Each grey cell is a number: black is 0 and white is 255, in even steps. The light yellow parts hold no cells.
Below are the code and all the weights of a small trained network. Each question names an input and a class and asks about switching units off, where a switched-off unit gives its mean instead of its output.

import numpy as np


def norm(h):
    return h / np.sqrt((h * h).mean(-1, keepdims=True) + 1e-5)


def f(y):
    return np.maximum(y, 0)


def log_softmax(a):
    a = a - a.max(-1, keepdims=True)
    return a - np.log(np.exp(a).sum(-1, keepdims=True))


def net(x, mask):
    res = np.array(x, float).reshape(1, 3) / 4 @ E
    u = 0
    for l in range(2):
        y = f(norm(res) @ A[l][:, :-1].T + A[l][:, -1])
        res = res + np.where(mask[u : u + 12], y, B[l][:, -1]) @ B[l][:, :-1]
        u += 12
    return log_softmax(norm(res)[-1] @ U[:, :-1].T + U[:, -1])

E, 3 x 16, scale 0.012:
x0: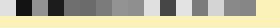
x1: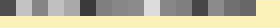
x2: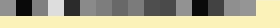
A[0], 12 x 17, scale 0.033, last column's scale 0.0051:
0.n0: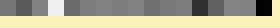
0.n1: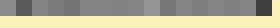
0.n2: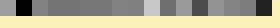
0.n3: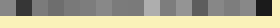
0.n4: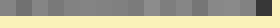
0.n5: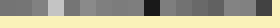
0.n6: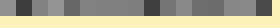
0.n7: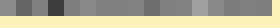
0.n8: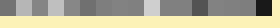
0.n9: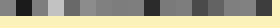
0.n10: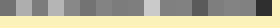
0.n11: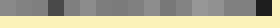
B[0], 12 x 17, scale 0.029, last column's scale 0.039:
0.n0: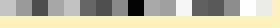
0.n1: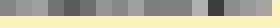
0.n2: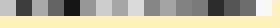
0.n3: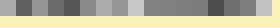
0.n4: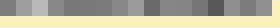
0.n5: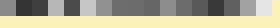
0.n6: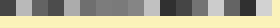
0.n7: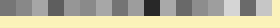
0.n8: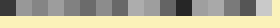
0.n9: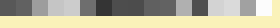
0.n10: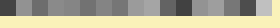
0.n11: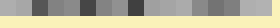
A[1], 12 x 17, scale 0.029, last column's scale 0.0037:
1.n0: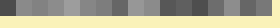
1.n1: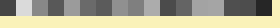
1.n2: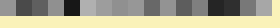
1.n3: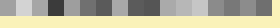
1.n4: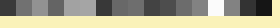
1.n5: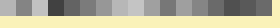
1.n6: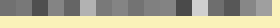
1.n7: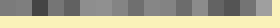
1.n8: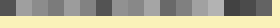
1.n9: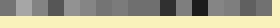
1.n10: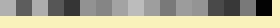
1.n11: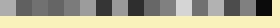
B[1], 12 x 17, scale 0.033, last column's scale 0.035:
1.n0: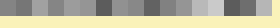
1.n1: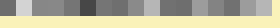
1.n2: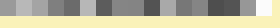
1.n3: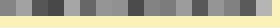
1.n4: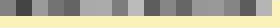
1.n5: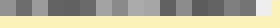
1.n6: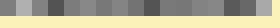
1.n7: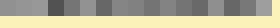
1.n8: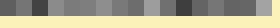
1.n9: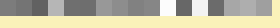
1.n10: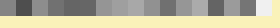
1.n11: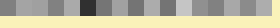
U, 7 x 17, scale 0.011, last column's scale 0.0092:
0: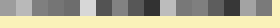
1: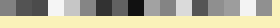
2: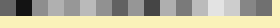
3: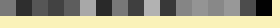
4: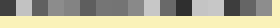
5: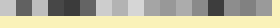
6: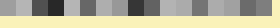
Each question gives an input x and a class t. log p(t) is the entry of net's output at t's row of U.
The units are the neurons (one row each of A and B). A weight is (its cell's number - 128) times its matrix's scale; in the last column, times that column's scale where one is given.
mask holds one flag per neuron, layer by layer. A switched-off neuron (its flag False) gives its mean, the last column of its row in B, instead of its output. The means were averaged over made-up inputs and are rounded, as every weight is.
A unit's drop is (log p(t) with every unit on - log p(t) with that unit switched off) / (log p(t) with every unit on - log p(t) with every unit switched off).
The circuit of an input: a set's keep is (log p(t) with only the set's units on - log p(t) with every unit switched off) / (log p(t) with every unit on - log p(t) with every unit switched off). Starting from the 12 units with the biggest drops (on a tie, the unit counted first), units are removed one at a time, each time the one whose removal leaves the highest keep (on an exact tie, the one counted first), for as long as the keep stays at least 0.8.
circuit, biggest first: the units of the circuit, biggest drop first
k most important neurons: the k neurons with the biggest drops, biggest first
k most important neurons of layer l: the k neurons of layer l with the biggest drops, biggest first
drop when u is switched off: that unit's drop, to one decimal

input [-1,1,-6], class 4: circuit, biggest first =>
[0.n2; 0.n0]
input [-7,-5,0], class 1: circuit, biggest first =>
[0.n2]
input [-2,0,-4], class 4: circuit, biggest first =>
[0.n2; 0.n0]
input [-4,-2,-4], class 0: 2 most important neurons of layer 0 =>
[0.n9; 0.n0]
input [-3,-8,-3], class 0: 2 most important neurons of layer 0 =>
[0.n9; 0.n0]
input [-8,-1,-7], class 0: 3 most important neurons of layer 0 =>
[0.n9; 0.n6; 0.n0]
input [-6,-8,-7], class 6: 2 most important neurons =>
[0.n2; 0.n5]
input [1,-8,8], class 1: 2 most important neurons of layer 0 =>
[0.n9; 0.n0]
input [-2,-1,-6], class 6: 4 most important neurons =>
[0.n2; 0.n5; 0.n6; 0.n8]
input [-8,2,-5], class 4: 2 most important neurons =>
[0.n2; 0.n9]
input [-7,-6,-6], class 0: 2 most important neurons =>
[0.n9; 0.n0]
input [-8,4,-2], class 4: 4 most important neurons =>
[0.n2; 0.n8; 0.n10; 0.n3]
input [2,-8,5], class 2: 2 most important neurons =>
[0.n9; 0.n6]
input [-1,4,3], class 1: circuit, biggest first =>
[0.n0]
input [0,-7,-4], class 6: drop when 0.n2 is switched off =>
0.3
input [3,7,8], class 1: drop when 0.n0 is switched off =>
1.3
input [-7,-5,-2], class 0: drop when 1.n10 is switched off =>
0.0
